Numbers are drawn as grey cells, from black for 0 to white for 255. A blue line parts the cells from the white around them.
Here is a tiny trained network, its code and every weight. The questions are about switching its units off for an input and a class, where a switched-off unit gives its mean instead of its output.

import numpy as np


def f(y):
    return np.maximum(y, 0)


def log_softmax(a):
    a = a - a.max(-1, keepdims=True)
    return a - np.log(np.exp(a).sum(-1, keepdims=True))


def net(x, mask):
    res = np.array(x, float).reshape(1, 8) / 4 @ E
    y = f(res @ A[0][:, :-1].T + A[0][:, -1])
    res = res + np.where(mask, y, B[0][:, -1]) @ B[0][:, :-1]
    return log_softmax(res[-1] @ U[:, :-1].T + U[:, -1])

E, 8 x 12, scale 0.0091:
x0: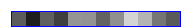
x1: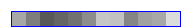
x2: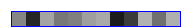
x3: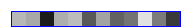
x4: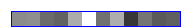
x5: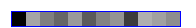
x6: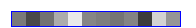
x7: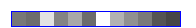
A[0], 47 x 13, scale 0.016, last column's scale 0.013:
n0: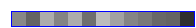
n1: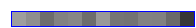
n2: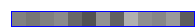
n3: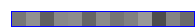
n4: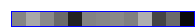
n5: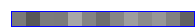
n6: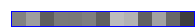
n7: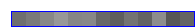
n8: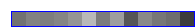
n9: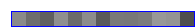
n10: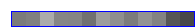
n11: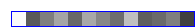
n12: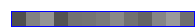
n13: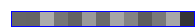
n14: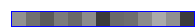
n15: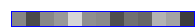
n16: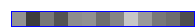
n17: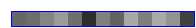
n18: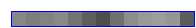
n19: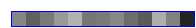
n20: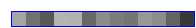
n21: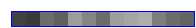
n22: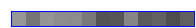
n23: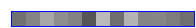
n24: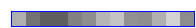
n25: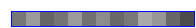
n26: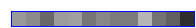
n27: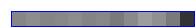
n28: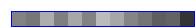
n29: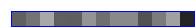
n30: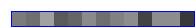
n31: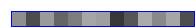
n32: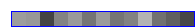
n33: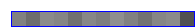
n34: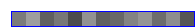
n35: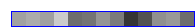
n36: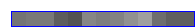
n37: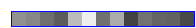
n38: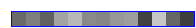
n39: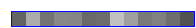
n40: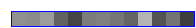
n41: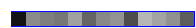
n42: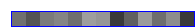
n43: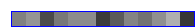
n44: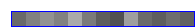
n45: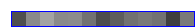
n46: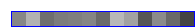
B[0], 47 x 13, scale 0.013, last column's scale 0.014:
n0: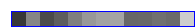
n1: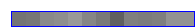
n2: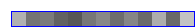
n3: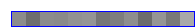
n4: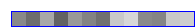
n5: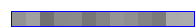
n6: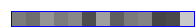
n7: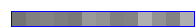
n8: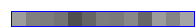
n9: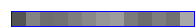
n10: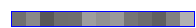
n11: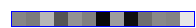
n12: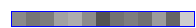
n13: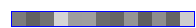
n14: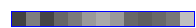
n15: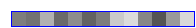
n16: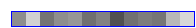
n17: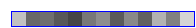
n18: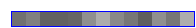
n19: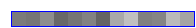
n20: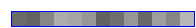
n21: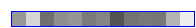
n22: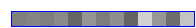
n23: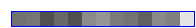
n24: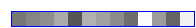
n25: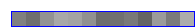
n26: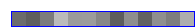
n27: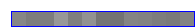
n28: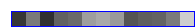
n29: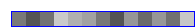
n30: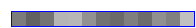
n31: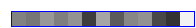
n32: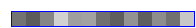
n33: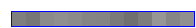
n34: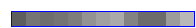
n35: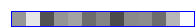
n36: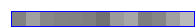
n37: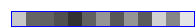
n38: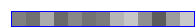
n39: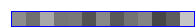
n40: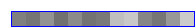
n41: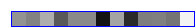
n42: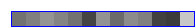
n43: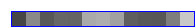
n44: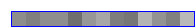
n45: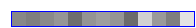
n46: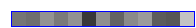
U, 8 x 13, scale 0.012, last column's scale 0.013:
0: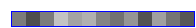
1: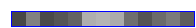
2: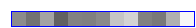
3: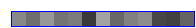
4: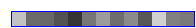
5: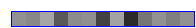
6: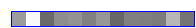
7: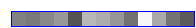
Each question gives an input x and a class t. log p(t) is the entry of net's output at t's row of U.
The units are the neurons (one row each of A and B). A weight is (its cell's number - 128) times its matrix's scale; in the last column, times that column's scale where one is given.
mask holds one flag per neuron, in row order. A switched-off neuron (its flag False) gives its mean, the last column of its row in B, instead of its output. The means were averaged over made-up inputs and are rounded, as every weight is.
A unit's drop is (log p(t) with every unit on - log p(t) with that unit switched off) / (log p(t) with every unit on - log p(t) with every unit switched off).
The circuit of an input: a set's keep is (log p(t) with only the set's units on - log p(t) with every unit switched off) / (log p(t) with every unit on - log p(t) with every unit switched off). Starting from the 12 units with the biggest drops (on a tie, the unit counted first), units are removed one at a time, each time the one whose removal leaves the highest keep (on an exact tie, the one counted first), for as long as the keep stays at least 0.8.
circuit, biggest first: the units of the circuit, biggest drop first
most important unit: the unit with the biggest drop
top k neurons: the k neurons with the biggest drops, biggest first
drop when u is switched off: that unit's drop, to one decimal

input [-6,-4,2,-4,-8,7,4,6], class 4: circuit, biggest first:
(n17)
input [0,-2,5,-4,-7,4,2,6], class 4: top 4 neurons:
(n17; n2; n43; n14)
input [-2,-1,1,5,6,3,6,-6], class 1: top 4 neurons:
(n43; n14; n4; n40)
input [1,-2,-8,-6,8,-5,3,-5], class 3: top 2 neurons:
(n6; n46)
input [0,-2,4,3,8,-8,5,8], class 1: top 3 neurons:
(n28; n0; n41)
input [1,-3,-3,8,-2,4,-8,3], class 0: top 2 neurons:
(n32; n26)
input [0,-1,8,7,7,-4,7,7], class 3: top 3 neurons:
(n31; n42; n15)
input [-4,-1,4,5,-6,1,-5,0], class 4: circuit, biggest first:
(n2; n17)
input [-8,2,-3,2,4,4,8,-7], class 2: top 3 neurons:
(n38; n15; n19)
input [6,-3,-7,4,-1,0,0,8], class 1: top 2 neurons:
(n28; n0)
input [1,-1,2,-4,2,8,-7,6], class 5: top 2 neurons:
(n41; n15)
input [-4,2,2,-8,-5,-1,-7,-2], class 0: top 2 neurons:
(n29; n13)
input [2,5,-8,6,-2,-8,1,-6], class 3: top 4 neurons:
(n6; n46; n41; n39)
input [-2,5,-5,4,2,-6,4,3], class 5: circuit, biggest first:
(n11)
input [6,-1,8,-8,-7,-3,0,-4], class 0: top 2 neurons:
(n29; n13)
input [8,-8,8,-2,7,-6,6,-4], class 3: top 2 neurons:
(n31; n42)
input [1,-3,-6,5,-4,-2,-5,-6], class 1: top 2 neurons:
(n34; n31)
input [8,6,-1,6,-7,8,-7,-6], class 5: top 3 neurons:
(n41; n35; n37)
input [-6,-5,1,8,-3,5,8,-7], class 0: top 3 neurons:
(n20; n25; n32)
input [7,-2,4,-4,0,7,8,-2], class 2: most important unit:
n15
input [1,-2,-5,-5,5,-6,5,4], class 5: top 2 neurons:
(n11; n31)
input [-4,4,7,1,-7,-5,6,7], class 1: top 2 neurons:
(n0; n23)
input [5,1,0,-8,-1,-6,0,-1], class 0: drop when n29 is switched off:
0.1
